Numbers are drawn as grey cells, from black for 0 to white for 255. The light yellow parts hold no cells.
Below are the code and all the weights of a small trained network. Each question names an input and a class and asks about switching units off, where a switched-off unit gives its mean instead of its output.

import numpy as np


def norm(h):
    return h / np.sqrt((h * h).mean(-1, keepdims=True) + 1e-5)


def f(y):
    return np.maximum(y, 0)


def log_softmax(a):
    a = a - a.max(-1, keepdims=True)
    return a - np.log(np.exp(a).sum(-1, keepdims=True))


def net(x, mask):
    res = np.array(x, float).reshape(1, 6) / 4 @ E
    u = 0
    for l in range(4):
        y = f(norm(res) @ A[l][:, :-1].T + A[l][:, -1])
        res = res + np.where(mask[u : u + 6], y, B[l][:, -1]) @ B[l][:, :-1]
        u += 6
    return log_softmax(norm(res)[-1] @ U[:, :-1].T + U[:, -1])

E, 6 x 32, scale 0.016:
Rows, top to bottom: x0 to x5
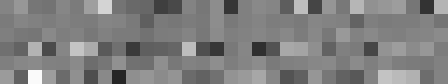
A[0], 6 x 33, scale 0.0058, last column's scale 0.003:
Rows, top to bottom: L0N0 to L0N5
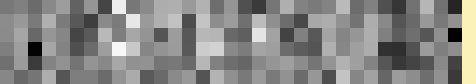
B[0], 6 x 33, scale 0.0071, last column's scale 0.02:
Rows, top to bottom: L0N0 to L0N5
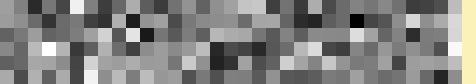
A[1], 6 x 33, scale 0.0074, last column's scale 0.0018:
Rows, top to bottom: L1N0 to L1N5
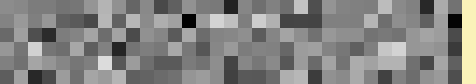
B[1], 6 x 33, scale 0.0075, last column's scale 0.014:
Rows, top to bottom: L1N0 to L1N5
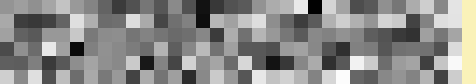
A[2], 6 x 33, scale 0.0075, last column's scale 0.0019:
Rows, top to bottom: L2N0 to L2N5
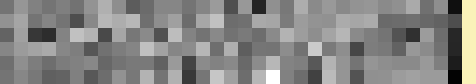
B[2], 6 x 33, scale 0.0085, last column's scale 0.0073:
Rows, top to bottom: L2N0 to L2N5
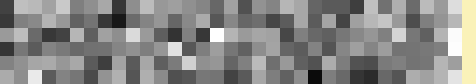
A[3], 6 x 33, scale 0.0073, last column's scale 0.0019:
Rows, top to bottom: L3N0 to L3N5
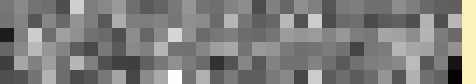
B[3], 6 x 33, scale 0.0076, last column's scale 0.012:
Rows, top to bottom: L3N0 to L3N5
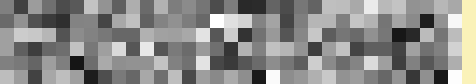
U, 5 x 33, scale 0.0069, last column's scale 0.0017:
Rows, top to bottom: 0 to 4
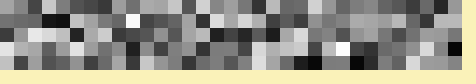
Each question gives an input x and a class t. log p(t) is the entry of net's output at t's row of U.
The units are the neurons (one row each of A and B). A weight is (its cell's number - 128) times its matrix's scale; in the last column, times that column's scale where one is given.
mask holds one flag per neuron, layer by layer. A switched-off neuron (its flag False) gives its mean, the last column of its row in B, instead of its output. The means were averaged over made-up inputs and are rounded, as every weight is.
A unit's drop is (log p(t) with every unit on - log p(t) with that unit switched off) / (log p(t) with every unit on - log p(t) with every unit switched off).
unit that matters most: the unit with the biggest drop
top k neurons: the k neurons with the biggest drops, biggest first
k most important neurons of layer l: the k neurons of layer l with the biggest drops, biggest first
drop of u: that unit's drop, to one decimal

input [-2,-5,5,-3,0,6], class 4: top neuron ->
L0N1
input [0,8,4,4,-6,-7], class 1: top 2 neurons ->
L0N0; L2N2
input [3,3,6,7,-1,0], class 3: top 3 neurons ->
L0N3; L1N5; L0N2
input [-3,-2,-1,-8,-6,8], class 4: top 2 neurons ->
L0N1; L2N5
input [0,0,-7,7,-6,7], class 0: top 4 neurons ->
L0N2; L1N3; L0N4; L1N1
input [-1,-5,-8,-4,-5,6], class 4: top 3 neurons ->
L0N1; L2N5; L1N4
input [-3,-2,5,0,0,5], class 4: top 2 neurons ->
L0N3; L0N4
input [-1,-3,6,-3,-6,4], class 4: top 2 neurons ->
L0N1; L2N5
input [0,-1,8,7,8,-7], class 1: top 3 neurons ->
L0N0; L2N2; L1N0
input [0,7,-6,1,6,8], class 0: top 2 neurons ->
L0N2; L1N3
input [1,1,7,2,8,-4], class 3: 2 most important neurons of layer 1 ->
L1N5; L1N4
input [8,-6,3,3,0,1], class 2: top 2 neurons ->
L1N4; L0N1
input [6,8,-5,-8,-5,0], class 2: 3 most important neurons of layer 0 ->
L0N3; L0N4; L0N0
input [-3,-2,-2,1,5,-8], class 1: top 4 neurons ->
L0N0; L2N2; L1N3; L3N1
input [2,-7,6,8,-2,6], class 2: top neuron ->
L0N1
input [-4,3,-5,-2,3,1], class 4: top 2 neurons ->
L0N1; L0N4
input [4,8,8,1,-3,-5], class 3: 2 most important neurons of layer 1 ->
L1N5; L1N0
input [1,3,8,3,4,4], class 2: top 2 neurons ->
L0N1; L0N0
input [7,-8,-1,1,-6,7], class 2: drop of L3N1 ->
0.2
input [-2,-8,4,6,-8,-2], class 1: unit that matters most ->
L0N3
